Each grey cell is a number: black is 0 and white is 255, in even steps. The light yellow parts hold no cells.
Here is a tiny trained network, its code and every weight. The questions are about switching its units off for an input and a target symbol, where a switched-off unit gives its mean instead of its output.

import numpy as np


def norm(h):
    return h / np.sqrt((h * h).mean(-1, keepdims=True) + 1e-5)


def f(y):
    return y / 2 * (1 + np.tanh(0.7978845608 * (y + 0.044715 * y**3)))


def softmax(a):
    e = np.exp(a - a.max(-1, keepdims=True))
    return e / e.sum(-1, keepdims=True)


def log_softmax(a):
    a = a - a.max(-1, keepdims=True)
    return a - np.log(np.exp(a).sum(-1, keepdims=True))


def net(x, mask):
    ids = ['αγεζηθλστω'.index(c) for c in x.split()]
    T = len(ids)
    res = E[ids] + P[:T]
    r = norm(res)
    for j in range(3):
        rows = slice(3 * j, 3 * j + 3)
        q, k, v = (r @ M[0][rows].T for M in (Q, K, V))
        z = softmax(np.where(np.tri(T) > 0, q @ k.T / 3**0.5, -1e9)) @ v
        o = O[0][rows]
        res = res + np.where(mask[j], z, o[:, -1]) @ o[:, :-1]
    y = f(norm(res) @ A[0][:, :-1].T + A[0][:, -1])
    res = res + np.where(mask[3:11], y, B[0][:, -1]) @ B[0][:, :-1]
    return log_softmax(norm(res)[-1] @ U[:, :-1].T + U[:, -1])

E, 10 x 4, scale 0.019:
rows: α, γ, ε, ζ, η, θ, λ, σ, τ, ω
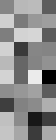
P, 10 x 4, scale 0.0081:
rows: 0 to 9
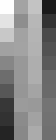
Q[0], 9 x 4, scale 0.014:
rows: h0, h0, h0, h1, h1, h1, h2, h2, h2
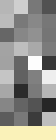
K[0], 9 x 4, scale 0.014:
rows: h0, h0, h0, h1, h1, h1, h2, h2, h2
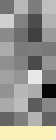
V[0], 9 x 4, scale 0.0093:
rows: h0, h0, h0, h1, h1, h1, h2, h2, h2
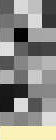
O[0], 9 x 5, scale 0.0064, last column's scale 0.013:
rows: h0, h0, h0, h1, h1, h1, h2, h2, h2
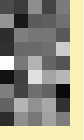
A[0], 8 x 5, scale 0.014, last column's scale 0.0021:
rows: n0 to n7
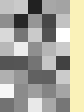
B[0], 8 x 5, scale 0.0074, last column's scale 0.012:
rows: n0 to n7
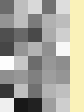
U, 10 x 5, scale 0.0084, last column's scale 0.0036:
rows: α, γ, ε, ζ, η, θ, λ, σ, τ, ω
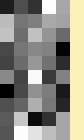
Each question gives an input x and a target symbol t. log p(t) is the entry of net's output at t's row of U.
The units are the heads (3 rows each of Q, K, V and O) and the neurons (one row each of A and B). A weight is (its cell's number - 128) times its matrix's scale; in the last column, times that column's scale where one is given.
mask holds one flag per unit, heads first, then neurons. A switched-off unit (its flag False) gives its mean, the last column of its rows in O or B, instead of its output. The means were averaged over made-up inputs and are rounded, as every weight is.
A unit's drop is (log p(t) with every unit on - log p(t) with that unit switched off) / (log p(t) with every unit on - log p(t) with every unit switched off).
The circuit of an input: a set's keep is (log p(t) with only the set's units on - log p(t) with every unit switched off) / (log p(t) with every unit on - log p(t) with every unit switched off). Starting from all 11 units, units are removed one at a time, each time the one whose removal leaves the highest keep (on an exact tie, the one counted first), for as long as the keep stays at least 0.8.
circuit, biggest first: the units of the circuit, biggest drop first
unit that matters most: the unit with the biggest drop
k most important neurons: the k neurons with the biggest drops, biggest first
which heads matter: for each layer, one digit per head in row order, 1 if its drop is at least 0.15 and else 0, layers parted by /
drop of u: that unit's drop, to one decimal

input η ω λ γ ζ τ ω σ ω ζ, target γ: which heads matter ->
100
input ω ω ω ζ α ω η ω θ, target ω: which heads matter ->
110
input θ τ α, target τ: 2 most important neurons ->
n3; n0
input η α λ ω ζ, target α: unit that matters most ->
n2
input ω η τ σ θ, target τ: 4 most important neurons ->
n3; n0; n2; n1
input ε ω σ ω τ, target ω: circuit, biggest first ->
n0; h2
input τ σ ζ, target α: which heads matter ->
000
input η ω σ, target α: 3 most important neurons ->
n0; n3; n4
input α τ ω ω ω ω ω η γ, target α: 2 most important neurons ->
n7; n0
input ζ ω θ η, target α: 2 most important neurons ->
n2; n0
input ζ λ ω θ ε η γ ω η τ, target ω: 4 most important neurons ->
n0; n7; n2; n5
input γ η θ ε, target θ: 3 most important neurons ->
n6; n3; n7
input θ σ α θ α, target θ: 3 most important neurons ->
n6; n2; n3
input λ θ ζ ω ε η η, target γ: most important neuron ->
n4
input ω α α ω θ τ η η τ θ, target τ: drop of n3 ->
0.4
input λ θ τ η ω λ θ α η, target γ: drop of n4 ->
0.2
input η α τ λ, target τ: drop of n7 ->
-0.1
